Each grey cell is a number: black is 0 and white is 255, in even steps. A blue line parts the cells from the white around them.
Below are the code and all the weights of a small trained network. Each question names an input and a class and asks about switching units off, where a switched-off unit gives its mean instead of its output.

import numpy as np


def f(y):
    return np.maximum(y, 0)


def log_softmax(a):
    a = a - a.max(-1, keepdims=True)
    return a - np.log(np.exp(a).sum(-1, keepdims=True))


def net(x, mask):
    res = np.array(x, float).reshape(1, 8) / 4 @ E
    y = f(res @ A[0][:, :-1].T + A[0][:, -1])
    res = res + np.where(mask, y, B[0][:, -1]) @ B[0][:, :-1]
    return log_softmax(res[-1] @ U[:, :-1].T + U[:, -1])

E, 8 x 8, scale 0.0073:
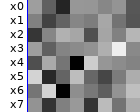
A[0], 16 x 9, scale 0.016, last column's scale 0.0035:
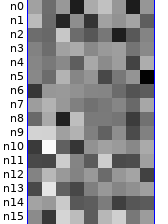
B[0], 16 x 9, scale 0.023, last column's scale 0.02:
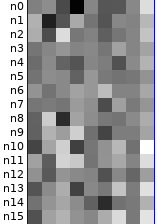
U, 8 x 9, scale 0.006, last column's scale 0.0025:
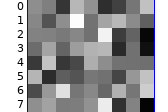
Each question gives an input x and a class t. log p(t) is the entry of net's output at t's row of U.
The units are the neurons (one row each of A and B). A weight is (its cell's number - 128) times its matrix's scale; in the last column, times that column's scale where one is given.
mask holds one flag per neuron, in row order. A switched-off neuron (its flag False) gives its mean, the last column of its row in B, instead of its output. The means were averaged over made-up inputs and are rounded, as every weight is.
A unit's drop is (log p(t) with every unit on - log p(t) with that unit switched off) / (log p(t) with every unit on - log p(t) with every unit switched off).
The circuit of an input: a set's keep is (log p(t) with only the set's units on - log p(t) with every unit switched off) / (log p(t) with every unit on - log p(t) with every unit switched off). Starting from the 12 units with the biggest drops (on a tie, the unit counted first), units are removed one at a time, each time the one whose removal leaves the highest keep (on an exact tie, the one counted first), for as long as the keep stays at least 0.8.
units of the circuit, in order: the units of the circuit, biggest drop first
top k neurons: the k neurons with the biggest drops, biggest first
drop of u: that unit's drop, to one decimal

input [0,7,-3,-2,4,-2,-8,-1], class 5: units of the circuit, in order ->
[n0; n10]
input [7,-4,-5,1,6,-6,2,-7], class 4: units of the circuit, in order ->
[n0]
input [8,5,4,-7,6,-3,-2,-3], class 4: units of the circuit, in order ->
[n0; n8]
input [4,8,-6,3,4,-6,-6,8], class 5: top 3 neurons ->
[n0; n10; n11]
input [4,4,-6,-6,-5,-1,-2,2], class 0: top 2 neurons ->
[n10; n15]
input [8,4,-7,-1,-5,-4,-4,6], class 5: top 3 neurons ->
[n0; n10; n1]
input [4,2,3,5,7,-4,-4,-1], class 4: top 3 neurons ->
[n0; n4; n2]
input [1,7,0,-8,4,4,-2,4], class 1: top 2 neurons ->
[n10; n0]
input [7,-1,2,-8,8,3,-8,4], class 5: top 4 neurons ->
[n10; n15; n13; n0]
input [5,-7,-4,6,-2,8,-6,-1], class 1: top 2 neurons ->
[n10; n13]
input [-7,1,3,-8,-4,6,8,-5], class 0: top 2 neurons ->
[n10; n15]
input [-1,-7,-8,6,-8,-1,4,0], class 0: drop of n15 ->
0.1
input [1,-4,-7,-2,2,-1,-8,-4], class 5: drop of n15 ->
0.2
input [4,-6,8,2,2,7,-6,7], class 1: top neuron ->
[n10]
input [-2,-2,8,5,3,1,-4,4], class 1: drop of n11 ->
0.2
